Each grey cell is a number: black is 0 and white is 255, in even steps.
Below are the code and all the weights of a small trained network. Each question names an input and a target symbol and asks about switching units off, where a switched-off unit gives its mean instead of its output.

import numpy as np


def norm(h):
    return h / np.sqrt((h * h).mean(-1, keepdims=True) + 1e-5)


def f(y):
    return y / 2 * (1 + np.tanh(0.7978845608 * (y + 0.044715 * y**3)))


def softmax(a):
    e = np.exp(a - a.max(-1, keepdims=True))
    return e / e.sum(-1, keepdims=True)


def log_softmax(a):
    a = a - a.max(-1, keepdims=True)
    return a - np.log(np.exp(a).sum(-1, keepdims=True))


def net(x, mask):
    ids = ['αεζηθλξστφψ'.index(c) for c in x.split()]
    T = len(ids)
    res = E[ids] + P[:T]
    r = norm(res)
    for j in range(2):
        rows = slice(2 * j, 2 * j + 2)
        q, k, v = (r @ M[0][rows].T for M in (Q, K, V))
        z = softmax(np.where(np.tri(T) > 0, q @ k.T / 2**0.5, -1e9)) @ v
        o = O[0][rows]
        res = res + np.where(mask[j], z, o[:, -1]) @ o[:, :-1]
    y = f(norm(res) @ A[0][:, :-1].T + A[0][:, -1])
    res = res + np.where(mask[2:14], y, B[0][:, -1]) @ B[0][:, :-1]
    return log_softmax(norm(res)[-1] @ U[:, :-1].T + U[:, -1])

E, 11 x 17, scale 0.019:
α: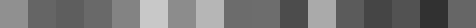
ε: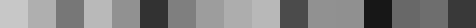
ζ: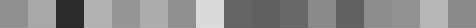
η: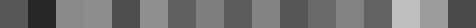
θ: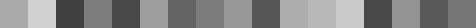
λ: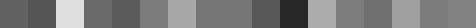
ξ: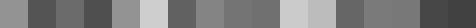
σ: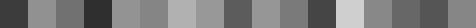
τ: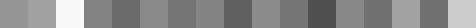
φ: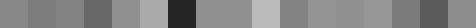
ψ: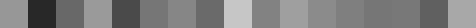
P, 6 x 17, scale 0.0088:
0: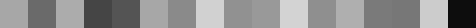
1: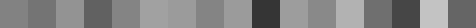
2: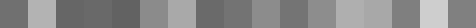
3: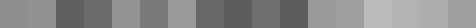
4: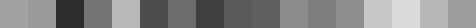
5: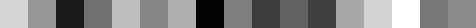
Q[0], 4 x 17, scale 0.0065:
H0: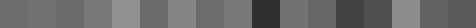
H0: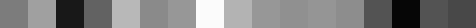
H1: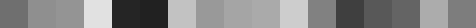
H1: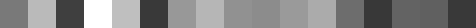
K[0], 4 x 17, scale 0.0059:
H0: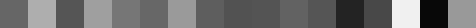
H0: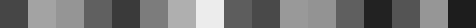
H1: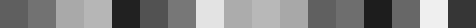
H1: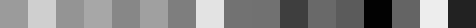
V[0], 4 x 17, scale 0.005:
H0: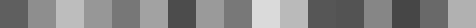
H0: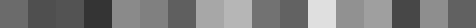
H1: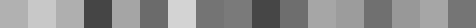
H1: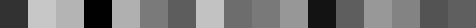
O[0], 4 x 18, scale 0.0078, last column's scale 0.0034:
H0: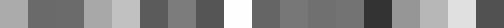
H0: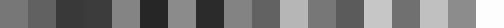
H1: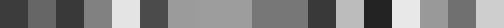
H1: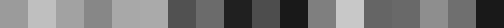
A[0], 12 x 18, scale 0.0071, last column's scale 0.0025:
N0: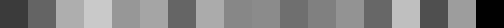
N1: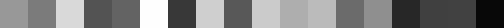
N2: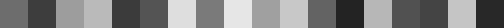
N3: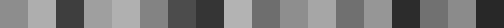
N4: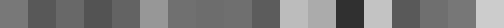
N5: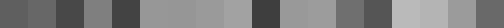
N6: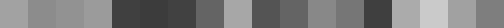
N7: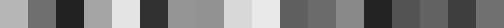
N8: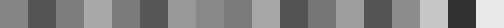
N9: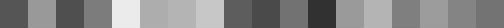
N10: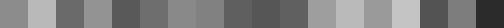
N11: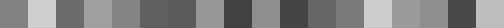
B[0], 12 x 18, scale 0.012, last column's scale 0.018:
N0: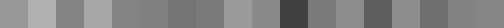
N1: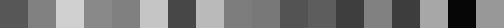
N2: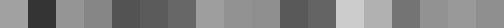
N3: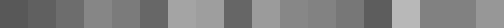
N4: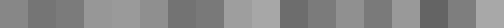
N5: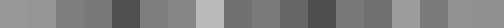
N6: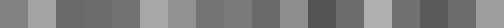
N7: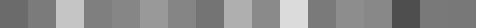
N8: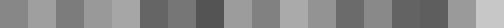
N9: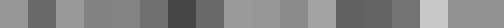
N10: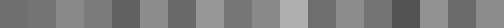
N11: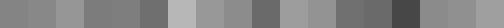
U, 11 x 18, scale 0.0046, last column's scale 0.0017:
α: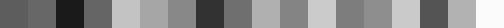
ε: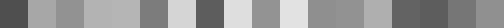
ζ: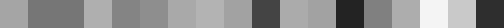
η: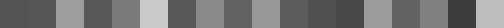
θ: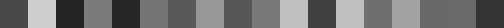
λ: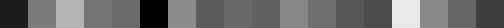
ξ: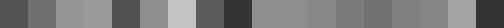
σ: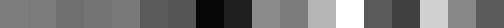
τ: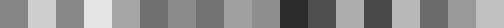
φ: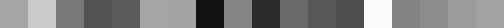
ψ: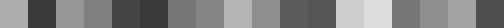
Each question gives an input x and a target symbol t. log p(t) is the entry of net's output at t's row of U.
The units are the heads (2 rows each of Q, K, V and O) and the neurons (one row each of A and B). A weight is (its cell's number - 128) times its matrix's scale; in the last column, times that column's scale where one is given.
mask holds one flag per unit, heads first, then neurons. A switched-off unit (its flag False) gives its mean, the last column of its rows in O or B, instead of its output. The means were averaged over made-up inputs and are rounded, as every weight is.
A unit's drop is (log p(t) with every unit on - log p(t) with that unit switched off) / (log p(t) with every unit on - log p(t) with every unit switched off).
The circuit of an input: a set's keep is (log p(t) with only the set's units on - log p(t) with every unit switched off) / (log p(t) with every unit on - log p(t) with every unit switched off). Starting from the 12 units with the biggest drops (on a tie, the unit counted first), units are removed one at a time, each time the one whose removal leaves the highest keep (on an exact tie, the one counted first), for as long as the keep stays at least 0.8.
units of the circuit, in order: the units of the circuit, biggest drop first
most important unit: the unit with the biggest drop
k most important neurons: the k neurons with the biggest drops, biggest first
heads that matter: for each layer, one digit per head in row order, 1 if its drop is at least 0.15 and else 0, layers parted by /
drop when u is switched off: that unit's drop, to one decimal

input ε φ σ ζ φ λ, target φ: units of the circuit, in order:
(N7 H1)
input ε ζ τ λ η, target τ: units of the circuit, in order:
(H0 N0 N7)
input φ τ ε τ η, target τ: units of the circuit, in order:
(H0 N0)
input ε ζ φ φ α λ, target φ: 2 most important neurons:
(N7 N6)
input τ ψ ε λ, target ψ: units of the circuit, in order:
(H1 N2)
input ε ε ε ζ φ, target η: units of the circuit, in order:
(H1 N1)
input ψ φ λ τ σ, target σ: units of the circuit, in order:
(H1 N9)
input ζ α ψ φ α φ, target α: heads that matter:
10
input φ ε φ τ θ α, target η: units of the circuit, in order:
(H0 N7 N1)
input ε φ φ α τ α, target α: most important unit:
N7
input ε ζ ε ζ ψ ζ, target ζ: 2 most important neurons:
(N9 N7)
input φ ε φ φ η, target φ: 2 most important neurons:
(N6 N7)
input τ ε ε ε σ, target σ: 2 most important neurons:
(N9 N7)
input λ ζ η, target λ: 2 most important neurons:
(N7 N6)
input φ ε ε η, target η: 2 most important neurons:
(N7 N1)
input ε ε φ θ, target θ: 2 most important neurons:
(N7 N10)
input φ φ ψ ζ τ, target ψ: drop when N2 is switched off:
0.6
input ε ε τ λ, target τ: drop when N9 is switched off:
0.0
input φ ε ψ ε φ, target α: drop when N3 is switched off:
0.2
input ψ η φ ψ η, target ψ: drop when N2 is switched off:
0.5
